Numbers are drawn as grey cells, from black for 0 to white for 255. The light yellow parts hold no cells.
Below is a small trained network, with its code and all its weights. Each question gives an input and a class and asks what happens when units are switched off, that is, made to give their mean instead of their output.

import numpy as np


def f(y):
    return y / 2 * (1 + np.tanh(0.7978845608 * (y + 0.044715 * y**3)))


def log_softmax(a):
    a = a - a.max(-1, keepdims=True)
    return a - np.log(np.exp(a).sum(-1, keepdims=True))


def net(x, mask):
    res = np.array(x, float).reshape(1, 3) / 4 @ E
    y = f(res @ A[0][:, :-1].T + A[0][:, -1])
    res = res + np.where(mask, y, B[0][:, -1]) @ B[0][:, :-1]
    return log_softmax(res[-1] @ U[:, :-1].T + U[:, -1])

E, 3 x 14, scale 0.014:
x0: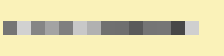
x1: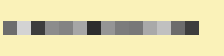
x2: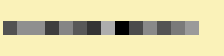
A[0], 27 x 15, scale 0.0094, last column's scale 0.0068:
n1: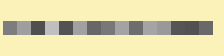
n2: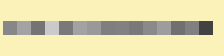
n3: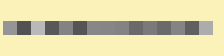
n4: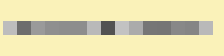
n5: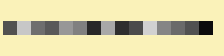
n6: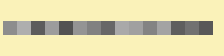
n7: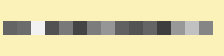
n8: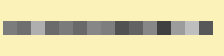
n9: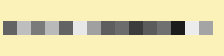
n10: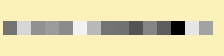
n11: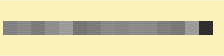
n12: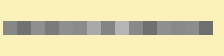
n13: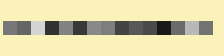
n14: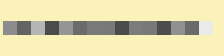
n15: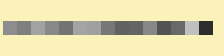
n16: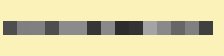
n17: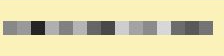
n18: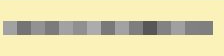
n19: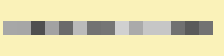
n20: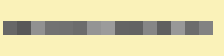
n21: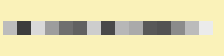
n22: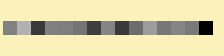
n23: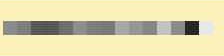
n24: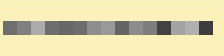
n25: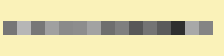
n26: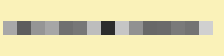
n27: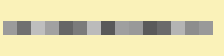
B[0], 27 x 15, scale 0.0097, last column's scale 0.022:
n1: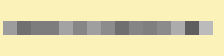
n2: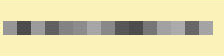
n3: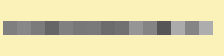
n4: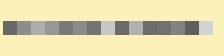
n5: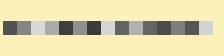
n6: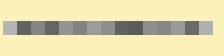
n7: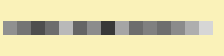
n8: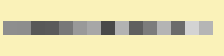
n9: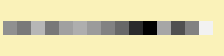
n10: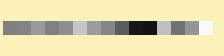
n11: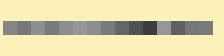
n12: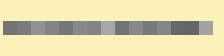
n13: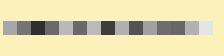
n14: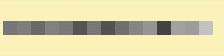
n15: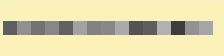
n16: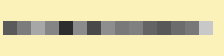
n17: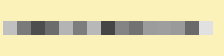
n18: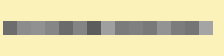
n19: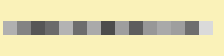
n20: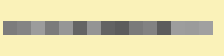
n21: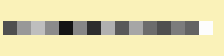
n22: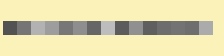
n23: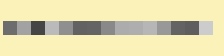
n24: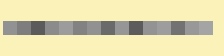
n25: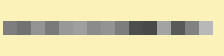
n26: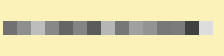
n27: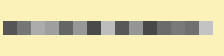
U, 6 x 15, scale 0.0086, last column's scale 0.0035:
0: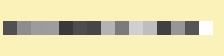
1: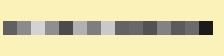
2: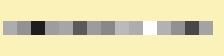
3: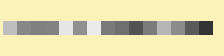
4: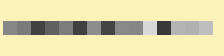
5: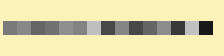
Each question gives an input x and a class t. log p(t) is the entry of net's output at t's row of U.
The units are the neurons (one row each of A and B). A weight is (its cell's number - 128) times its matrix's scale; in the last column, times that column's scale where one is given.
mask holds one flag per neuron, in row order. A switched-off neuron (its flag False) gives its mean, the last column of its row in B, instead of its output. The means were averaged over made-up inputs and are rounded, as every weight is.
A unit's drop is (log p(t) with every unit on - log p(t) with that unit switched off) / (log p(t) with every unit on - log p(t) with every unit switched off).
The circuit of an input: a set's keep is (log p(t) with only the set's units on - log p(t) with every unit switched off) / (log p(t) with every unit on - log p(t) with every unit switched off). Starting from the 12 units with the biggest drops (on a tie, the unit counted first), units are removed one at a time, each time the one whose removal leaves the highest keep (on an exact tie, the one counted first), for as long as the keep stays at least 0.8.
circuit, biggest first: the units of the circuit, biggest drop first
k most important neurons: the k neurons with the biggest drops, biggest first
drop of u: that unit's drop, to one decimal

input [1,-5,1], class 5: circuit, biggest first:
n13
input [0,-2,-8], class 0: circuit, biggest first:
n10, n9
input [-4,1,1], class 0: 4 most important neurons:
n13, n17, n19, n7
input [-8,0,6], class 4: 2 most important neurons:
n21, n13
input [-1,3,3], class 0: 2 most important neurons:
n10, n9
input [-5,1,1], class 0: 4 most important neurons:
n13, n17, n19, n7
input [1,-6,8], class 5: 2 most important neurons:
n8, n15
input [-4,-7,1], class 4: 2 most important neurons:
n13, n7
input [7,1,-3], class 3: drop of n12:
0.0
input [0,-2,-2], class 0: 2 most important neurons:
n10, n9
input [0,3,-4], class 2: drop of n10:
0.2
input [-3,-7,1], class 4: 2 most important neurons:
n13, n7
